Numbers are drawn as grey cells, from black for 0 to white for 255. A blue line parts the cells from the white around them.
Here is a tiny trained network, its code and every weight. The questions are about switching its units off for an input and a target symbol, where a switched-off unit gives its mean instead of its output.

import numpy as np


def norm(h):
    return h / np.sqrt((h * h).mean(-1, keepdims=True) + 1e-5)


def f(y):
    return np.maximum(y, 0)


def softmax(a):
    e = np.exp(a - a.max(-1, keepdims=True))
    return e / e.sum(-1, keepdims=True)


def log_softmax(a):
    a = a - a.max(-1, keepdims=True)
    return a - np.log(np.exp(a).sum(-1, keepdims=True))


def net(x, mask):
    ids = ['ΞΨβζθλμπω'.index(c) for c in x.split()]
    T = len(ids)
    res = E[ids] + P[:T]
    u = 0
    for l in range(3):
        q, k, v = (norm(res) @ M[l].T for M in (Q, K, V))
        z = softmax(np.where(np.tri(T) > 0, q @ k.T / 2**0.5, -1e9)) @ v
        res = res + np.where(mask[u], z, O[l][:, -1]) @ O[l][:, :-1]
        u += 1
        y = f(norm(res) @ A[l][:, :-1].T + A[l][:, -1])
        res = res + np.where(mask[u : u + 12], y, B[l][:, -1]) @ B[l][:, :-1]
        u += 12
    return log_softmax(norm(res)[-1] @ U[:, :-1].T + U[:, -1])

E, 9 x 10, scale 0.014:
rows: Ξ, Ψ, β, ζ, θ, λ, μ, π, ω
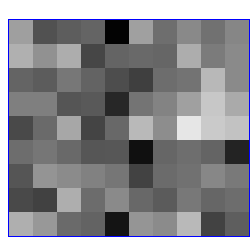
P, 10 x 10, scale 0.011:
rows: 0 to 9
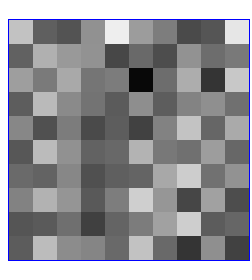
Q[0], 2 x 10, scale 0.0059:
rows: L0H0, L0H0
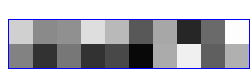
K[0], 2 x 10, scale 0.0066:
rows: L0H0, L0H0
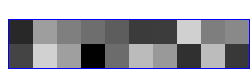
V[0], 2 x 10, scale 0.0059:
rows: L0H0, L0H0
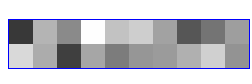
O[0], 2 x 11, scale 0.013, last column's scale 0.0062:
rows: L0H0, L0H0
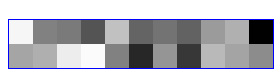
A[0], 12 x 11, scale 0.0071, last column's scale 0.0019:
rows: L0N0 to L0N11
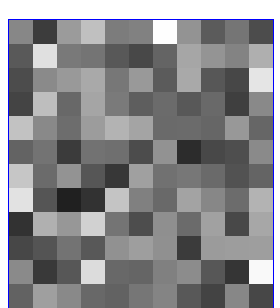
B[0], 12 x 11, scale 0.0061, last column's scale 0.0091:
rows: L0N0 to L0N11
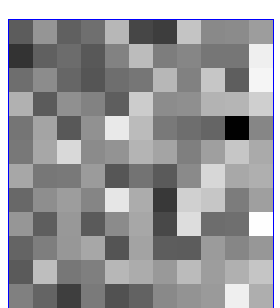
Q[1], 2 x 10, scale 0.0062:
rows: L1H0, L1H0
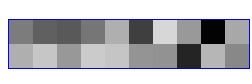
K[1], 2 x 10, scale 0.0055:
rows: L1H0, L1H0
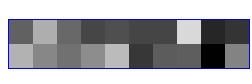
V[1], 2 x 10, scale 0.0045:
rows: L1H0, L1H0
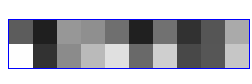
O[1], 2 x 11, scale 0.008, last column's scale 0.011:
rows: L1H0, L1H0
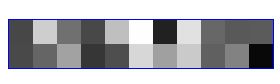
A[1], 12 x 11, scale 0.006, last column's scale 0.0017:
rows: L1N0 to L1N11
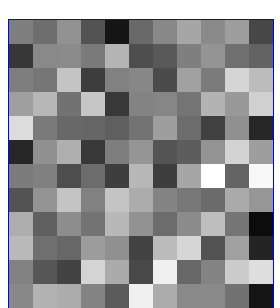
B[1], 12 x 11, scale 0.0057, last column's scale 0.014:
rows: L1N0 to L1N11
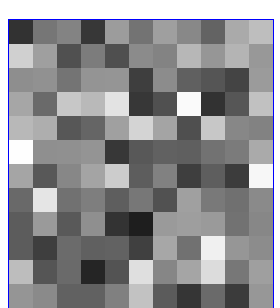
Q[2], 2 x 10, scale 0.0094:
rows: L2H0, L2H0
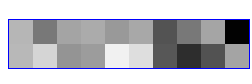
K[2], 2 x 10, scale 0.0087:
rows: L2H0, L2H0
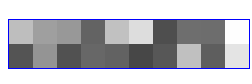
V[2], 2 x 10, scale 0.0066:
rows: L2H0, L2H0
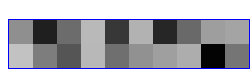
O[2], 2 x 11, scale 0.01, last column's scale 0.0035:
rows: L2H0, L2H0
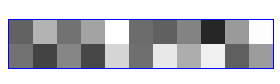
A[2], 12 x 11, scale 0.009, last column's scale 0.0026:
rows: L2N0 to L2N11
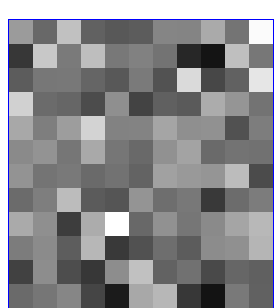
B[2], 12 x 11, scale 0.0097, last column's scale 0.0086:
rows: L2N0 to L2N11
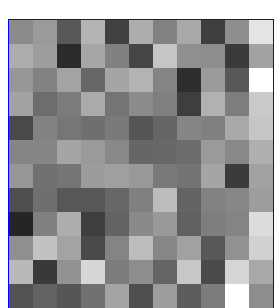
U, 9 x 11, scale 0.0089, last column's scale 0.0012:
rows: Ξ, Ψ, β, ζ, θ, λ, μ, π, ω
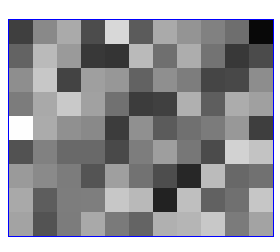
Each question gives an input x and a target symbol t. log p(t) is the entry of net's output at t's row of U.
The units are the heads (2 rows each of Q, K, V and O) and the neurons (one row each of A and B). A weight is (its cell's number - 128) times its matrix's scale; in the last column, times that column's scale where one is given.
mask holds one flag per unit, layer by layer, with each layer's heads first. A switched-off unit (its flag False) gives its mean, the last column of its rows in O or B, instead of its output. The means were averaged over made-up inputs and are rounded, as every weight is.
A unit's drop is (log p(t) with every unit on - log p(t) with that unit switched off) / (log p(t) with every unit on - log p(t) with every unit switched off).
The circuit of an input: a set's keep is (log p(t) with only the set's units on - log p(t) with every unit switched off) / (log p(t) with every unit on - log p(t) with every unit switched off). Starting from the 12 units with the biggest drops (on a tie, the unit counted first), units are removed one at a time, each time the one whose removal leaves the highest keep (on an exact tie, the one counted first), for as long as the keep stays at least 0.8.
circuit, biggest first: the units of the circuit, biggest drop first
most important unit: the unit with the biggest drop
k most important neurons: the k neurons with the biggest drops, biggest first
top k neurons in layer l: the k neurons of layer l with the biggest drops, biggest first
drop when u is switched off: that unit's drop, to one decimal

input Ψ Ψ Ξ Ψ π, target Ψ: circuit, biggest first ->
L0H0; L1N6; L2H0; L2N2
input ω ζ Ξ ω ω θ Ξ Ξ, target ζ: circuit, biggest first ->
L1N3; L0H0; L2N4
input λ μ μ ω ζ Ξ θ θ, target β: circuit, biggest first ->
L2H0; L2N1; L1H0
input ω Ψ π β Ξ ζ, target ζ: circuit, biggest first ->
L0H0; L1N3; L2N2
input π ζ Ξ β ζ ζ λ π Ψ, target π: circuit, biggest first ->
L0H0; L2N10
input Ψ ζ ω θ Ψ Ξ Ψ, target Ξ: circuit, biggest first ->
L2H0; L1N3; L2N8
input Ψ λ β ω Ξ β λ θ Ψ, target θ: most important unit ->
L2H0
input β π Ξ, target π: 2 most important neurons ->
L0N7; L2N10
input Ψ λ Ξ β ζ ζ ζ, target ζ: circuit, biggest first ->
L0H0; L2H0
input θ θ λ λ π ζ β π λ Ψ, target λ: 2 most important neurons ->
L0N8; L2N11
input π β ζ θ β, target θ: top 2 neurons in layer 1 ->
L1N10; L1N6
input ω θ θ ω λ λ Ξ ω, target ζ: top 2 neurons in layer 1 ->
L1N9; L1N3
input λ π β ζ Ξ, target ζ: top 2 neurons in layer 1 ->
L1N3; L1N10
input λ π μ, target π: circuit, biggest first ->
L0H0
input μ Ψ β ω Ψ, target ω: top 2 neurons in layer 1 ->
L1N6; L1N3
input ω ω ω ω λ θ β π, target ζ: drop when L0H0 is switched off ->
0.1
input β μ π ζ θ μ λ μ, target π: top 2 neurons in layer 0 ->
L0N8; L0N1
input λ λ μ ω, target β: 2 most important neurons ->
L1N10; L2N1
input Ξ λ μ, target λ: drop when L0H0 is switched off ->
1.2
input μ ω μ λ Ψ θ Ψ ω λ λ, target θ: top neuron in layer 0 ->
L0N7
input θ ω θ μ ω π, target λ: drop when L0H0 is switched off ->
1.0
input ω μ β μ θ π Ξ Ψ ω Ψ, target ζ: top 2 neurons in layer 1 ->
L1N9; L1N3
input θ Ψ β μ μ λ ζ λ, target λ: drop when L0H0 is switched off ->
0.8
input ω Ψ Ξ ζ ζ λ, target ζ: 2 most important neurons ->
L1N9; L0N0
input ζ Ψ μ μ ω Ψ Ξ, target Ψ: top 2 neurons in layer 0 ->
L0N10; L0N0
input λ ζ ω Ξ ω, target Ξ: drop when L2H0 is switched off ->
0.4
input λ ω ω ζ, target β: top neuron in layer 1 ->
L1N10
